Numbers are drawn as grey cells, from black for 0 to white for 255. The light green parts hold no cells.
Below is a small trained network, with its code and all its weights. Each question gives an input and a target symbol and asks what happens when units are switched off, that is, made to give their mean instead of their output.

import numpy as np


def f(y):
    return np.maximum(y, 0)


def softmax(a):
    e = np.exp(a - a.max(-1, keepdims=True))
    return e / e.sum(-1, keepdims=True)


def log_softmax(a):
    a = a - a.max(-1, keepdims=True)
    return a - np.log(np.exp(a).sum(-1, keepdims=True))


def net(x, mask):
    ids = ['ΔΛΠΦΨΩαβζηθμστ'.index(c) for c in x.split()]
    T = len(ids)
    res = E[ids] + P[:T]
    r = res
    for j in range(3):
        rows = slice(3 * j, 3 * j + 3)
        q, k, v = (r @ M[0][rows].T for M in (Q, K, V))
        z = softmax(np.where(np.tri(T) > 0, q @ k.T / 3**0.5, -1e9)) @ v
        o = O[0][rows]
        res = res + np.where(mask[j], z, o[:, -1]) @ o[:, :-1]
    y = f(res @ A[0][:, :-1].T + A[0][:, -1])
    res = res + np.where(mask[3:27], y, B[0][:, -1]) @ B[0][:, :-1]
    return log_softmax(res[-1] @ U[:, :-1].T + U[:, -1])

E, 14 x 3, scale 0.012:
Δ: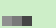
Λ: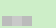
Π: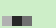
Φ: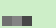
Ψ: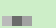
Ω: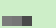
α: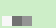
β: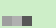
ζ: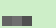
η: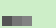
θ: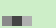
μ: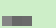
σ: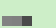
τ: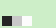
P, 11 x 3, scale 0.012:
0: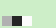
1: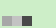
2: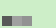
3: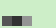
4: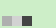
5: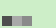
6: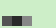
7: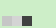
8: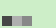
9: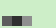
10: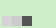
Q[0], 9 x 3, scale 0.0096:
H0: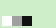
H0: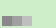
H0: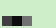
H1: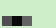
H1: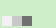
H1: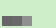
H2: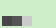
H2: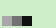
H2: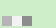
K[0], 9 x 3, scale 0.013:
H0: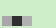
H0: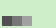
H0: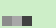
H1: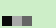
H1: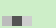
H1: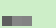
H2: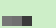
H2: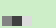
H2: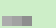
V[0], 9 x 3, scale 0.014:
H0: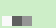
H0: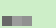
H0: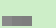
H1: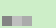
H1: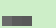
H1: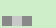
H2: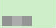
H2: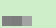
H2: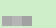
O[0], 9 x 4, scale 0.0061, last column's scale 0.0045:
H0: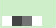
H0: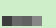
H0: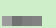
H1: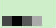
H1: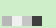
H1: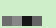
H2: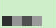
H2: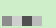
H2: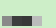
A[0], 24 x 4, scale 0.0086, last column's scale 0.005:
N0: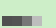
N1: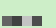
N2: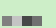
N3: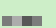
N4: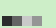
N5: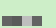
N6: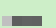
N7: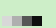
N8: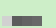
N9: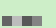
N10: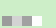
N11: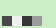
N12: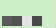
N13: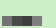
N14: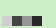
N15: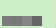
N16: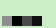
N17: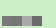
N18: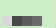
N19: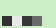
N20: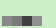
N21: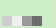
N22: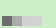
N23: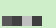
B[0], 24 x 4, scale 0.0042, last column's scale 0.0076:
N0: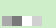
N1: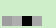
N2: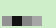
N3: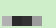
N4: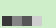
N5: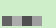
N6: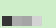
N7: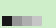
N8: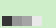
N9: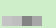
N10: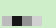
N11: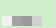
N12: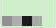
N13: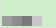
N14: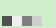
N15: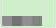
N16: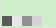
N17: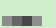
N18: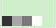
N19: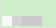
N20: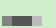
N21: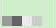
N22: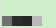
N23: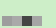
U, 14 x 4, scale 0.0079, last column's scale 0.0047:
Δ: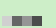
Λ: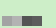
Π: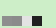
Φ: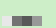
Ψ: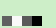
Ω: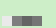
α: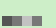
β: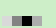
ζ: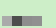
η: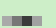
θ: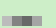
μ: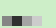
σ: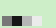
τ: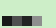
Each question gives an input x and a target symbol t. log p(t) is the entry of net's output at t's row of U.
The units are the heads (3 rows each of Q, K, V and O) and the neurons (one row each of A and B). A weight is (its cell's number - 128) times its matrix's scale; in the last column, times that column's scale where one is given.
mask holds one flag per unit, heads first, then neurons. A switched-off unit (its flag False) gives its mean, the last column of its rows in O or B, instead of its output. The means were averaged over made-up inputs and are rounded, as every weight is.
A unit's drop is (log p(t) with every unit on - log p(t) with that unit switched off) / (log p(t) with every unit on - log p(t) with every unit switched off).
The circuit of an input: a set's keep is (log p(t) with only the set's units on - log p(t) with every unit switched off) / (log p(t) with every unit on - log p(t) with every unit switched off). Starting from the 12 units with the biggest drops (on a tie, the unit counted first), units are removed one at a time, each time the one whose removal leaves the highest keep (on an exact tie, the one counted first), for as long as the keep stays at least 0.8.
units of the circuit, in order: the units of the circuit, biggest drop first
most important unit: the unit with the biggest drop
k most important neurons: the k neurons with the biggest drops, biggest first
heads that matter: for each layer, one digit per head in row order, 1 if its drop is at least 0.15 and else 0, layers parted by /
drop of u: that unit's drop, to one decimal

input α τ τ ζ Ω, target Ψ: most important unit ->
H0
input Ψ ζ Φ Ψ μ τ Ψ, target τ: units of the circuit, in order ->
H1, H0
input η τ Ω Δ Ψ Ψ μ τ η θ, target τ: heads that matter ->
100
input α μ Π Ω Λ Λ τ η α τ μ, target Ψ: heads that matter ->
100
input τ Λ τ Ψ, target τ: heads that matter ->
010
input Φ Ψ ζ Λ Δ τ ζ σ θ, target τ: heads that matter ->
101
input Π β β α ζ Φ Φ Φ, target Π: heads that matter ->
110
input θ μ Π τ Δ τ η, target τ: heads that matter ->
010
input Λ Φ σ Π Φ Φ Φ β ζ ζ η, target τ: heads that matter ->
111
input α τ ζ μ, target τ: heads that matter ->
100
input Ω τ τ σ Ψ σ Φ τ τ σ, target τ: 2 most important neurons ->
N19, N11
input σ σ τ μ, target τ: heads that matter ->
010
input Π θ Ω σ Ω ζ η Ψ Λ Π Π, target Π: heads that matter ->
110
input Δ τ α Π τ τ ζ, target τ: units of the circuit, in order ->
H1
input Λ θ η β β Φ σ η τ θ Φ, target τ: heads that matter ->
110
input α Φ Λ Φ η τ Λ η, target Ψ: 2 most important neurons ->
N14, N18
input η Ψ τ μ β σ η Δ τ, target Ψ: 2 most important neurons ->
N19, N4
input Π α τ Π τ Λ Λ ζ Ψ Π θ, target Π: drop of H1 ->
0.5
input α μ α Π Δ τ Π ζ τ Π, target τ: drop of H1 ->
0.8
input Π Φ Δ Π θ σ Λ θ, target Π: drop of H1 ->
0.4
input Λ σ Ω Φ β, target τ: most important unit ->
H0
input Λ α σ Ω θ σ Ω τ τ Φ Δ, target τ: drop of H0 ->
0.3
